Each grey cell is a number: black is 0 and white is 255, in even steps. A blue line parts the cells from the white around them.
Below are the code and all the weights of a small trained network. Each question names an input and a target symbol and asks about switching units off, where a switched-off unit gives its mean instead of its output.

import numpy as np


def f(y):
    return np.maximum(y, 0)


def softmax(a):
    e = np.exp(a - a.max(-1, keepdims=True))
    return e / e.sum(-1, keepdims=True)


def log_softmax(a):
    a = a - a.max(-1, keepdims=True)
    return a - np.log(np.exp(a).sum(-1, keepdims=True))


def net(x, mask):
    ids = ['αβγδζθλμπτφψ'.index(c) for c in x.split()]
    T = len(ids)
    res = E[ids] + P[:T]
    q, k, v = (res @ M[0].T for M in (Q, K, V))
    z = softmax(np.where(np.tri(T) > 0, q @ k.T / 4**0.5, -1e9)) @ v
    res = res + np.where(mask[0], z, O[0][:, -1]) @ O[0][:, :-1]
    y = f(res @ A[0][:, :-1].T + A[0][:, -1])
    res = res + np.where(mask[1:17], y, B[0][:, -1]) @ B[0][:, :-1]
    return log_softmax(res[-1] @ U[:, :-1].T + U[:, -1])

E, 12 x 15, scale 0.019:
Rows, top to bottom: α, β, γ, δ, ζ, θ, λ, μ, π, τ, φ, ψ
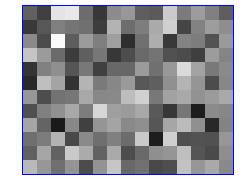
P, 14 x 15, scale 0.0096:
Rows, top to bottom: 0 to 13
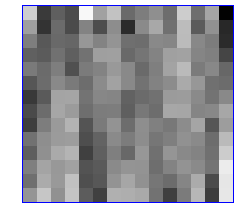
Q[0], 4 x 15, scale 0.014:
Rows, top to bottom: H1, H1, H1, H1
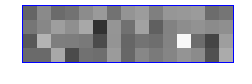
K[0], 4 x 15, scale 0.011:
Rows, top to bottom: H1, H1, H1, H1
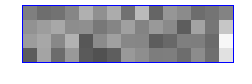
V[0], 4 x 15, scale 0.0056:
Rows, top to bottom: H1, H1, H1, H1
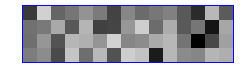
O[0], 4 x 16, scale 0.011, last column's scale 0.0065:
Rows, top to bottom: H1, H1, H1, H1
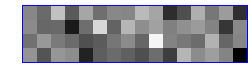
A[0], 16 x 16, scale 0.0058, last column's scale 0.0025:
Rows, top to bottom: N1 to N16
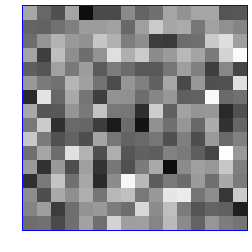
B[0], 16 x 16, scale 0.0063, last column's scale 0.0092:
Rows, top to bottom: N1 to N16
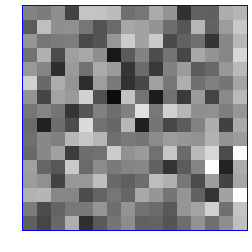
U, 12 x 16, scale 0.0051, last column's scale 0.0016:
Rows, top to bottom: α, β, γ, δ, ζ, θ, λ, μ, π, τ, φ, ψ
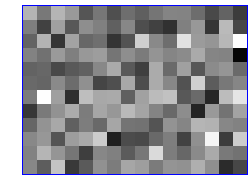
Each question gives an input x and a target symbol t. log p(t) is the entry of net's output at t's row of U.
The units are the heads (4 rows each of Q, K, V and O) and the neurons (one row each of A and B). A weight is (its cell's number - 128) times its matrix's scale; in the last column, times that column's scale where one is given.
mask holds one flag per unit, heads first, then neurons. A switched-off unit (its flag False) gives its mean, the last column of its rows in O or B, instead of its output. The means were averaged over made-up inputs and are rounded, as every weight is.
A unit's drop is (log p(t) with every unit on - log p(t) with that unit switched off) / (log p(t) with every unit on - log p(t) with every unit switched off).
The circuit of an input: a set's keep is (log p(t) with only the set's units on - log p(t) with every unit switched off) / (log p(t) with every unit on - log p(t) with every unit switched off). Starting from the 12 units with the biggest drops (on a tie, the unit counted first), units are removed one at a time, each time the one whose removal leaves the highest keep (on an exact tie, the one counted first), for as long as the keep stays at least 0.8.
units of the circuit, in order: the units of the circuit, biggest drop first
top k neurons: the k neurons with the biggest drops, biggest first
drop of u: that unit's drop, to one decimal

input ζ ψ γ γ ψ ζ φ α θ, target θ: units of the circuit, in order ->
(H1 N7)
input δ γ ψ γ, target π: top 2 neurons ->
(N11 N1)
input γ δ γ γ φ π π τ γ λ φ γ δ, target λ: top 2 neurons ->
(N12 N16)
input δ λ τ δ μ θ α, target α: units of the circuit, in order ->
(N14 N6)
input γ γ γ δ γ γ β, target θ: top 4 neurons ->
(N7 N16 N2 N5)
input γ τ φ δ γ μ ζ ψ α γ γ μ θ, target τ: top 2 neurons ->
(N12 N13)
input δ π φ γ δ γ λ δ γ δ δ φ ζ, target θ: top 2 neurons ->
(N7 N9)
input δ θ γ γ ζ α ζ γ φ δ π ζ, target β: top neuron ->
(N9)
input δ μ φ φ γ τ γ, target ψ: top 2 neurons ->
(N8 N12)
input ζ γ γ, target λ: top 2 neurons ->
(N14 N12)
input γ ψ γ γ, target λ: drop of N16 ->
-0.1
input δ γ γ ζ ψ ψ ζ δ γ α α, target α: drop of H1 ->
0.2
